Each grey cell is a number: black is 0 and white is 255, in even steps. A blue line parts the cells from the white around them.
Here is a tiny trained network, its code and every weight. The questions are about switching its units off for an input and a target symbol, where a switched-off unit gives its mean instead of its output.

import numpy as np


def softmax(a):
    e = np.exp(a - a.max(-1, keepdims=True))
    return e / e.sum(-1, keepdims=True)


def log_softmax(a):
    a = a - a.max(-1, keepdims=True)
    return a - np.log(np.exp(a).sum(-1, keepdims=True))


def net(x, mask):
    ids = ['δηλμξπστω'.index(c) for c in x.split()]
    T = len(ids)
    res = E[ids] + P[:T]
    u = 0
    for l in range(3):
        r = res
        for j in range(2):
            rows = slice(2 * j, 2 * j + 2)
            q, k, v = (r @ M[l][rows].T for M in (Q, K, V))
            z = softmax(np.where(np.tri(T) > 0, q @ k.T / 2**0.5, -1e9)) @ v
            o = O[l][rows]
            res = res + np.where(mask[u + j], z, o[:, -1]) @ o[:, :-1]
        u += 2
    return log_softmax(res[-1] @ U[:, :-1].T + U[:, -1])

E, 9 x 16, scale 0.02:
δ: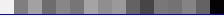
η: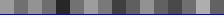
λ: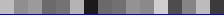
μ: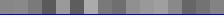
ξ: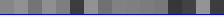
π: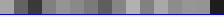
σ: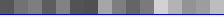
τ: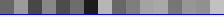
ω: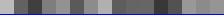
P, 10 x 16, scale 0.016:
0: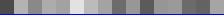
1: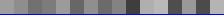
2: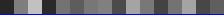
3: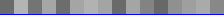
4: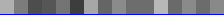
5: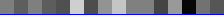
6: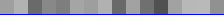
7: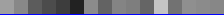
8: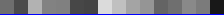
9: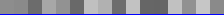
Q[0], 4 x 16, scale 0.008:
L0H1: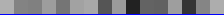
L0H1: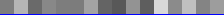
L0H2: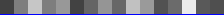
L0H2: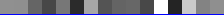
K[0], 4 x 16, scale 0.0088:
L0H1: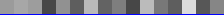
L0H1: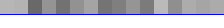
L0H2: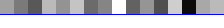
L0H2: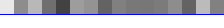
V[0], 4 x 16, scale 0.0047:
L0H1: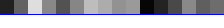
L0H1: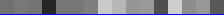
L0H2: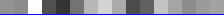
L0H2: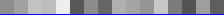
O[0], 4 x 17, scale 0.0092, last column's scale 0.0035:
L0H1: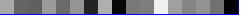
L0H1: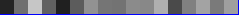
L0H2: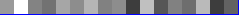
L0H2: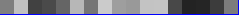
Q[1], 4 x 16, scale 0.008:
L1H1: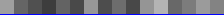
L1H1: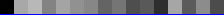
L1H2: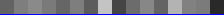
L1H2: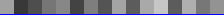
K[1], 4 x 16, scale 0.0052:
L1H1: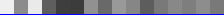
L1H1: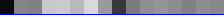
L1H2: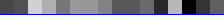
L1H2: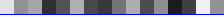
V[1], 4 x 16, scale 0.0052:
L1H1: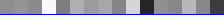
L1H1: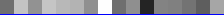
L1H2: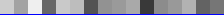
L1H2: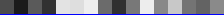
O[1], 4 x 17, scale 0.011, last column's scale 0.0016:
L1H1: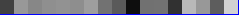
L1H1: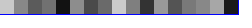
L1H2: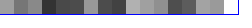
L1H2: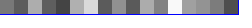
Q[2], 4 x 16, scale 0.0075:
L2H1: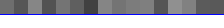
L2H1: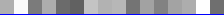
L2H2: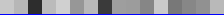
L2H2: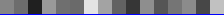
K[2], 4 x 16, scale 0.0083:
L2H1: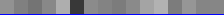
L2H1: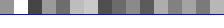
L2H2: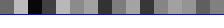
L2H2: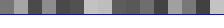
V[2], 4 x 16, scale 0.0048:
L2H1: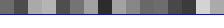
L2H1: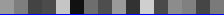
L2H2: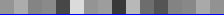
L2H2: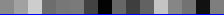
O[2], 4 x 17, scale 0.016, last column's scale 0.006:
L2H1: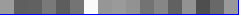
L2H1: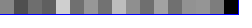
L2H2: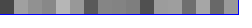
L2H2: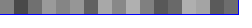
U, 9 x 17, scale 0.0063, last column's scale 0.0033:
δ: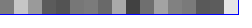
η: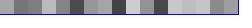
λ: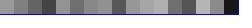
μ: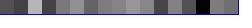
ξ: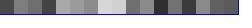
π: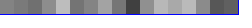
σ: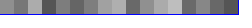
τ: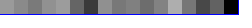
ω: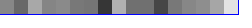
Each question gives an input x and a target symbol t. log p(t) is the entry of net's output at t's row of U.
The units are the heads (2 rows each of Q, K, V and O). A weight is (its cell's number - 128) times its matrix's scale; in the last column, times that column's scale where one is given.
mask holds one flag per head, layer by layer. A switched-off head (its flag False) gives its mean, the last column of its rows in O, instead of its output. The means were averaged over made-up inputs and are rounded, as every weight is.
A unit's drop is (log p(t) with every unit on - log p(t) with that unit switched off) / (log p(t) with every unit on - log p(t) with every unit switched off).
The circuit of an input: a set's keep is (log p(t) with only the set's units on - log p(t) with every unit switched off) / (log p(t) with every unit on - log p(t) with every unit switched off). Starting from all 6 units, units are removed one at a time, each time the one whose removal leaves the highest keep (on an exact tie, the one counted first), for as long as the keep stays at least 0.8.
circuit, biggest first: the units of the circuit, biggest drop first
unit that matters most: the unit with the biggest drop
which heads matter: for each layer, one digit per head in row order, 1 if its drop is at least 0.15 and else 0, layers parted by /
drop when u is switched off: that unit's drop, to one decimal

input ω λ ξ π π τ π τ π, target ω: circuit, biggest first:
[L0H2; L0H1; L1H1]
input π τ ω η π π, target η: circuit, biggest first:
[L0H1; L0H2]
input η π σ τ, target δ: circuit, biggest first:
[L2H2; L0H1]
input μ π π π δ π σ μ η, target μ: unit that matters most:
L0H2
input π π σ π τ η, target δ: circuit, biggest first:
[L0H2; L1H1]
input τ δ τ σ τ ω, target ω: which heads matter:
01 / 00 / 00
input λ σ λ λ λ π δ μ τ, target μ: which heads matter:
11 / 00 / 00
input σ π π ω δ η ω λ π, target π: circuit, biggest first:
[L0H1; L1H2; L1H1]
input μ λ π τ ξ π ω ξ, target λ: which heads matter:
00 / 11 / 10
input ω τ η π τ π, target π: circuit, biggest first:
[L0H1; L0H2; L2H1; L1H2]
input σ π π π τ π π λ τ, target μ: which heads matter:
11 / 00 / 01
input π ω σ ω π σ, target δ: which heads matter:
01 / 10 / 10
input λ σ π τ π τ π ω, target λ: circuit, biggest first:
[L2H1; L1H2]
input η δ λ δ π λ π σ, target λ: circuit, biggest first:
[L1H2]
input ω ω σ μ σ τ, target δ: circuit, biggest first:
[L0H2; L1H1; L0H1]
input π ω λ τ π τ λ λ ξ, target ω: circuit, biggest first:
[L0H2; L1H1]
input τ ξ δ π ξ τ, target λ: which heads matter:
10 / 01 / 00
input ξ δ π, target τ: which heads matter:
11 / 00 / 10
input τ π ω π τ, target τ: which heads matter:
01 / 11 / 00
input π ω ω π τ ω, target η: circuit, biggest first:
[L0H2]
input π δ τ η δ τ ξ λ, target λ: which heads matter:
00 / 01 / 00
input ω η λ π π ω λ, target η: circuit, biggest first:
[L2H2; L1H1]
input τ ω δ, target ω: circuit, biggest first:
[L1H1; L2H1; L0H2]
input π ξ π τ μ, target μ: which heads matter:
11 / 11 / 01
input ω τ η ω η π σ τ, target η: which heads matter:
01 / 10 / 10
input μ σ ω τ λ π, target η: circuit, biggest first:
[L0H2; L0H1]
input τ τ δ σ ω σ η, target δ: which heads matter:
00 / 10 / 11
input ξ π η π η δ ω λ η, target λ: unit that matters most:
L0H1
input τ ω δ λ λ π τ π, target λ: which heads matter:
00 / 01 / 10
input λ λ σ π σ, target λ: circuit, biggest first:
[L1H2; L2H1]
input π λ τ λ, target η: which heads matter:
00 / 01 / 11
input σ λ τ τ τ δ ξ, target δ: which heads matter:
00 / 10 / 10
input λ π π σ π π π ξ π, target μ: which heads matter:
11 / 00 / 01
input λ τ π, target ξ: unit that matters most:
L2H2
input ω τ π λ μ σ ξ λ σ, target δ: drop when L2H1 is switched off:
0.1
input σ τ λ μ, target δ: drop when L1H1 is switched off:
0.4
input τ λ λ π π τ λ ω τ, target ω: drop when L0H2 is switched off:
0.7
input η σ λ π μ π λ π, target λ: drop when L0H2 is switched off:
0.0
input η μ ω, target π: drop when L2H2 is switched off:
0.2
